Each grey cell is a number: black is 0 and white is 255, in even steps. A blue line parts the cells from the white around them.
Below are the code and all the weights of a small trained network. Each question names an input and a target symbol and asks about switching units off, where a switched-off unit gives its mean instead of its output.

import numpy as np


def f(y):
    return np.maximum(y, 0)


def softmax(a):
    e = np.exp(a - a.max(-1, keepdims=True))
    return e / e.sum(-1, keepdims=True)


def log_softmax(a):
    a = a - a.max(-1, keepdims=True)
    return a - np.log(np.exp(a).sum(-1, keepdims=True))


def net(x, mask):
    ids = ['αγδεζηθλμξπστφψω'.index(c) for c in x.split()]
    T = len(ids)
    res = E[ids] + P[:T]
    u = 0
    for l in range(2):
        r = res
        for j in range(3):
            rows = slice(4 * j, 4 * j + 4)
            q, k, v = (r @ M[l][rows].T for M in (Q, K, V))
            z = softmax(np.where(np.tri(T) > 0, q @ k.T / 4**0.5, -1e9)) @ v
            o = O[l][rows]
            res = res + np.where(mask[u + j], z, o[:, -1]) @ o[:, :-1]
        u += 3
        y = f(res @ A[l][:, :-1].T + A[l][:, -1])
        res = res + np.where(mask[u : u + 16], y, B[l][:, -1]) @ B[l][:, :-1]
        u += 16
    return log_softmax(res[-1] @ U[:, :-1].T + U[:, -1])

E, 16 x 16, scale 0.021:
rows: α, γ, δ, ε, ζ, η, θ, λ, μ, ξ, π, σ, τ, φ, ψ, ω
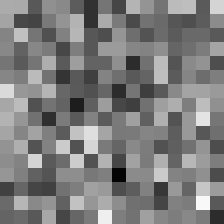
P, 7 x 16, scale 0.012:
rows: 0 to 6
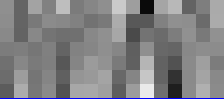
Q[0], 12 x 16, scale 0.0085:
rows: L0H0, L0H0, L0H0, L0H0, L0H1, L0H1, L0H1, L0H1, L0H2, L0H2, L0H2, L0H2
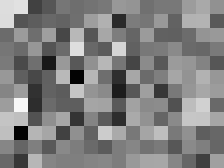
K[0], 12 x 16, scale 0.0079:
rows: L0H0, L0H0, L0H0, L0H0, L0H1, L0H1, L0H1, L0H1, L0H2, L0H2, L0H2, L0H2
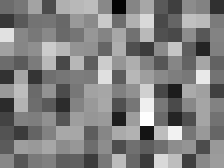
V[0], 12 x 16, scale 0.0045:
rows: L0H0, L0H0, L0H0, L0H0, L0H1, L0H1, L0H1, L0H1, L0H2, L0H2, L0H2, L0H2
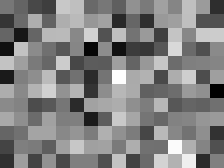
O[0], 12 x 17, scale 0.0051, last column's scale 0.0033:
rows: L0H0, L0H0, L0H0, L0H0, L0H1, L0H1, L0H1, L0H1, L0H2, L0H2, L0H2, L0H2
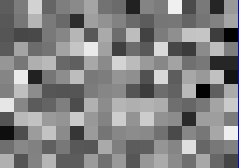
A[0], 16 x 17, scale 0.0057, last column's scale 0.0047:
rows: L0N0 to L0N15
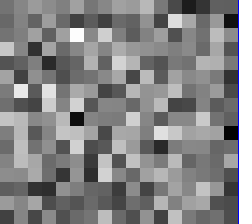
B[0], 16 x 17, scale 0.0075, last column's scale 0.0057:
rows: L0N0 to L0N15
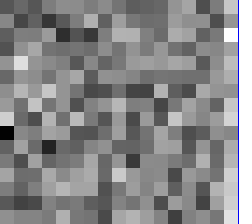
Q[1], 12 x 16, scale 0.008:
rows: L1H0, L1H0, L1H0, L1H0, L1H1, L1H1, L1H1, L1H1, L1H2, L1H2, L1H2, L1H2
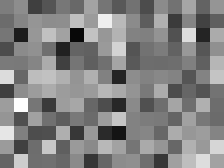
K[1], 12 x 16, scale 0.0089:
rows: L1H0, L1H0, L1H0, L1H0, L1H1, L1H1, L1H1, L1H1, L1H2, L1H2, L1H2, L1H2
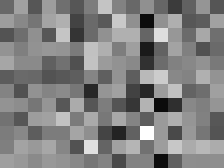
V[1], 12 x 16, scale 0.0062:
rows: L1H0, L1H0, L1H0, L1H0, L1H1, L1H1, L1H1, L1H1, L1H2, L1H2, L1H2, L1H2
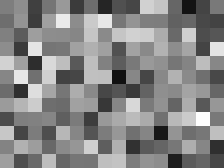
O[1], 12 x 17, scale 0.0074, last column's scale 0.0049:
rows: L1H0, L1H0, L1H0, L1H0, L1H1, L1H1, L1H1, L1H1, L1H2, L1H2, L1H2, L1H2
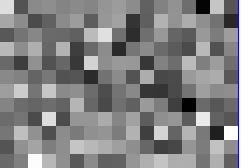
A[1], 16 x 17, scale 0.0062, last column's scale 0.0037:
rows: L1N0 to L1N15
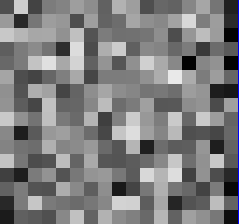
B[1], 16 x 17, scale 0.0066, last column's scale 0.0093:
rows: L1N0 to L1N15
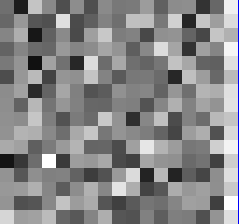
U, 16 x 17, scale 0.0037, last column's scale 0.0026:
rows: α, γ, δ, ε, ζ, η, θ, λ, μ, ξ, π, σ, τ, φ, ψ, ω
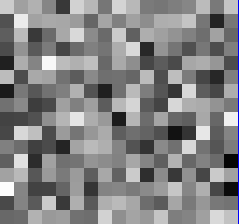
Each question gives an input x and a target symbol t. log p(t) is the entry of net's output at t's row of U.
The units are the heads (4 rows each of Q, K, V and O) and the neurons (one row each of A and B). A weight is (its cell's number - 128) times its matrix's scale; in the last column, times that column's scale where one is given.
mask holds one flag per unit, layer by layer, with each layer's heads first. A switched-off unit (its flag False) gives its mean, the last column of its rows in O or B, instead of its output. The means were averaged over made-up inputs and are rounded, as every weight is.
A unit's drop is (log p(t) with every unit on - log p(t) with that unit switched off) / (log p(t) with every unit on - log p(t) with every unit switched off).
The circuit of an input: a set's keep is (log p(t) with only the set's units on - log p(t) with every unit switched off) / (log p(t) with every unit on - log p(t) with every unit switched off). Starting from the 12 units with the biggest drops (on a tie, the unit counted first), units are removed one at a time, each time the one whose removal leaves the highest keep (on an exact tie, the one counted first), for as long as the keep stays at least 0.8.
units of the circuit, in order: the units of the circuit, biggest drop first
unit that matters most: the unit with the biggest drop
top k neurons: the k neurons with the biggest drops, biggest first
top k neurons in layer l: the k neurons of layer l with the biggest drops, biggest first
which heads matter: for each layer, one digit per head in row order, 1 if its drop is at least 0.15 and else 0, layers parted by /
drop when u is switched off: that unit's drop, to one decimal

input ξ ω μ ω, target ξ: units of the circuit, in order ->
L1H0
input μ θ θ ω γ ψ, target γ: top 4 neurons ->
L0N10; L0N7; L0N1; L0N0
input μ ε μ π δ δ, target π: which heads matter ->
000 / 010
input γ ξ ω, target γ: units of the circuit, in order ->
L1H1; L1H2
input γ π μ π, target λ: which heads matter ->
110 / 010
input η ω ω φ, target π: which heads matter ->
000 / 100
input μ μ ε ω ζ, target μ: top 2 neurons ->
L0N8; L1N14
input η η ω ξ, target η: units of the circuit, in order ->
L1H2; L1H0; L0H0
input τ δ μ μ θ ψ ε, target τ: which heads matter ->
100 / 110
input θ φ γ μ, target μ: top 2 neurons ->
L0N13; L1N11
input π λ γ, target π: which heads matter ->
000 / 111
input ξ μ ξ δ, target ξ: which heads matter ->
000 / 100
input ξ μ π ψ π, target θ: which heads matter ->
010 / 100
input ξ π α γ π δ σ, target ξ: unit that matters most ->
L1H0
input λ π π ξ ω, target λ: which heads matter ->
000 / 010
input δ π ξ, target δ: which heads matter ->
000 / 011
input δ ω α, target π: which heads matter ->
000 / 100
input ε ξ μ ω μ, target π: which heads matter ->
000 / 100
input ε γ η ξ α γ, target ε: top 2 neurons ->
L1N12; L1N4
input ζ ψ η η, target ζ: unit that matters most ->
L1H2
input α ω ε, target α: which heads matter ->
001 / 100
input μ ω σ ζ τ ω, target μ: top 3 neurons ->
L1N14; L0N8; L1N10
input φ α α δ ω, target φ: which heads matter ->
000 / 001
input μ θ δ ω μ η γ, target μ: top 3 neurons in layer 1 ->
L1N14; L1N10; L1N3
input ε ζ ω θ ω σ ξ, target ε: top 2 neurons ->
L1N12; L1N4
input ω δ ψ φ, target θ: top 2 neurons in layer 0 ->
L0N10; L0N12
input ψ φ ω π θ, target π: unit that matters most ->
L1H0
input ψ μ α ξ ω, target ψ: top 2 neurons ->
L1N0; L0N10
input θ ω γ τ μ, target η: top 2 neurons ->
L1N11; L0N8
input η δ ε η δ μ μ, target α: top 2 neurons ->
L0N8; L1N9
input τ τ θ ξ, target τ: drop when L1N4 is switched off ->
0.0
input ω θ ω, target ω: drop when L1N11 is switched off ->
0.0
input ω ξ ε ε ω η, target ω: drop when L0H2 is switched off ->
0.1
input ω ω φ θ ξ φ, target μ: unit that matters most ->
L0H1
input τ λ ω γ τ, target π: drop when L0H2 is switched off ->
0.2
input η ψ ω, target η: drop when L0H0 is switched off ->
0.3
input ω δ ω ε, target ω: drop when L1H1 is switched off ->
0.2
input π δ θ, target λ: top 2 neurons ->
L1N1; L0N8
